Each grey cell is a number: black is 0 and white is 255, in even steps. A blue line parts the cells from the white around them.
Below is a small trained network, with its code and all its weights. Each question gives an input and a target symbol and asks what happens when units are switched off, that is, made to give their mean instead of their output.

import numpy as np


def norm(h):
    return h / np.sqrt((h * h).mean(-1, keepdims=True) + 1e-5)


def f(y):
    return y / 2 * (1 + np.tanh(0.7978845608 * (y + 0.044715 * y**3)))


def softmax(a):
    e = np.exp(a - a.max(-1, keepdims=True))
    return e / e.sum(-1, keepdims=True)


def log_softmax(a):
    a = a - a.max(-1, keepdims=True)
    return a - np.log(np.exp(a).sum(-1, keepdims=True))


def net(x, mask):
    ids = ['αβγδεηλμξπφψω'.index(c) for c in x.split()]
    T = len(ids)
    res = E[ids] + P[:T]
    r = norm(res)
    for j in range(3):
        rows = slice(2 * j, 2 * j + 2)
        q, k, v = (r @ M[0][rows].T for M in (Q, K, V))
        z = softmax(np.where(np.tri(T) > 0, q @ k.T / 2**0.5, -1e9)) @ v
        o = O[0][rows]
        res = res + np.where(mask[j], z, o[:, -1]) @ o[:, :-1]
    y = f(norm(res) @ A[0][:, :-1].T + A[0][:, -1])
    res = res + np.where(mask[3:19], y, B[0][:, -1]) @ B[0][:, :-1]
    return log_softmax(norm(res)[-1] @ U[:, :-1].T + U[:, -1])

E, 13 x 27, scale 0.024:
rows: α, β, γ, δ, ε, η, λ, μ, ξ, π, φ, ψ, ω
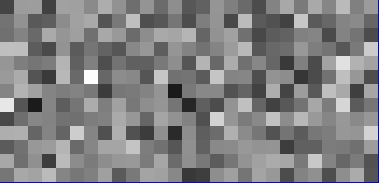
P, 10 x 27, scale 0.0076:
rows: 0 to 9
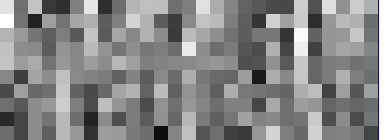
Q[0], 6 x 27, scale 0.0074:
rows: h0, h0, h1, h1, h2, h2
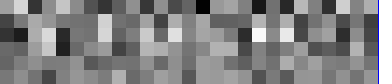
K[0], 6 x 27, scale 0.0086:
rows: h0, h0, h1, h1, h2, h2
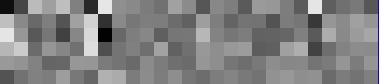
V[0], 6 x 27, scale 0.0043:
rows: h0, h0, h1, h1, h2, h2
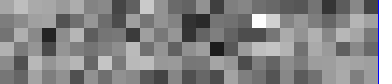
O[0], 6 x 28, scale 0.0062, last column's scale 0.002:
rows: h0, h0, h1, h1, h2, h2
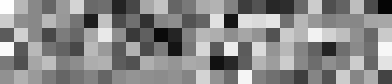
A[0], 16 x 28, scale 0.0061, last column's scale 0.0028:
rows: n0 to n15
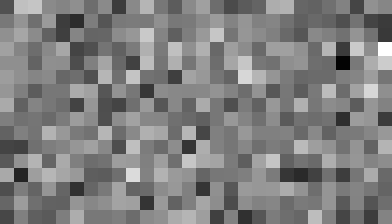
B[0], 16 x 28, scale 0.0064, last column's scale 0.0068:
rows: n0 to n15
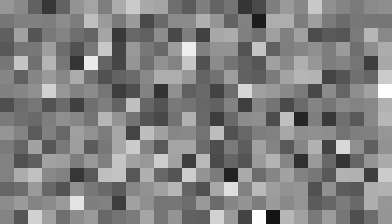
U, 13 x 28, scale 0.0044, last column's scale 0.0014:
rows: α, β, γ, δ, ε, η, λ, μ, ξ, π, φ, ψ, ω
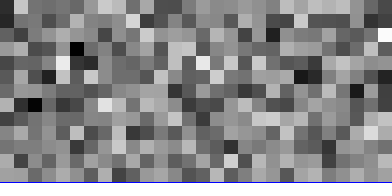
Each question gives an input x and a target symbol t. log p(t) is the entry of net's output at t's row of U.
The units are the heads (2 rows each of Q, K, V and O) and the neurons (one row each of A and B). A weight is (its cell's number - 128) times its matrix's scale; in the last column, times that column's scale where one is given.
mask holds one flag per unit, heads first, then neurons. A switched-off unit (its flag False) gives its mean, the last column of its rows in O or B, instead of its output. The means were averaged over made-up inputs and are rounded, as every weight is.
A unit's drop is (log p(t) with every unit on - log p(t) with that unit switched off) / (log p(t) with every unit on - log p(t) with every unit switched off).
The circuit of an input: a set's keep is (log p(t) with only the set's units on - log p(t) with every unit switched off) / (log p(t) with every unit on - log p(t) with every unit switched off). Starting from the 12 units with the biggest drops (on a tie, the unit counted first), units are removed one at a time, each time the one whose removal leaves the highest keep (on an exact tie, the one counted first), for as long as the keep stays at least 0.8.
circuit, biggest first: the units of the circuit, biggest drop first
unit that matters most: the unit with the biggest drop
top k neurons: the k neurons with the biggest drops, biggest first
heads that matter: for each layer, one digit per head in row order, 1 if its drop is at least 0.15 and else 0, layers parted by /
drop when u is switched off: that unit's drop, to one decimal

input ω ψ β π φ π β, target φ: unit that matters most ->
h1
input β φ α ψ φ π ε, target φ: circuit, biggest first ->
[h1 n12]
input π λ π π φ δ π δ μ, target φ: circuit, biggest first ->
[h1 n12]
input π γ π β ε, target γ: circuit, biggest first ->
[h0 h1]
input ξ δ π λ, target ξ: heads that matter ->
100
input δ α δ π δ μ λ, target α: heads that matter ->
010
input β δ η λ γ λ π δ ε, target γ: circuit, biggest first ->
[h0 n15]
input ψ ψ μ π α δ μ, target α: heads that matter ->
010
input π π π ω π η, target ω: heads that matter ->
100
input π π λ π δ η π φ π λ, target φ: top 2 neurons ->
[n12 n8]
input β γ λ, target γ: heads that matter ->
110
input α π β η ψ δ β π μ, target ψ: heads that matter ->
010
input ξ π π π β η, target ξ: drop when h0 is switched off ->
0.9
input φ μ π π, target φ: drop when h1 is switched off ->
1.0
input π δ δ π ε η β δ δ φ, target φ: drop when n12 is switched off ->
0.6
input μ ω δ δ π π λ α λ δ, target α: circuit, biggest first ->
[h1]
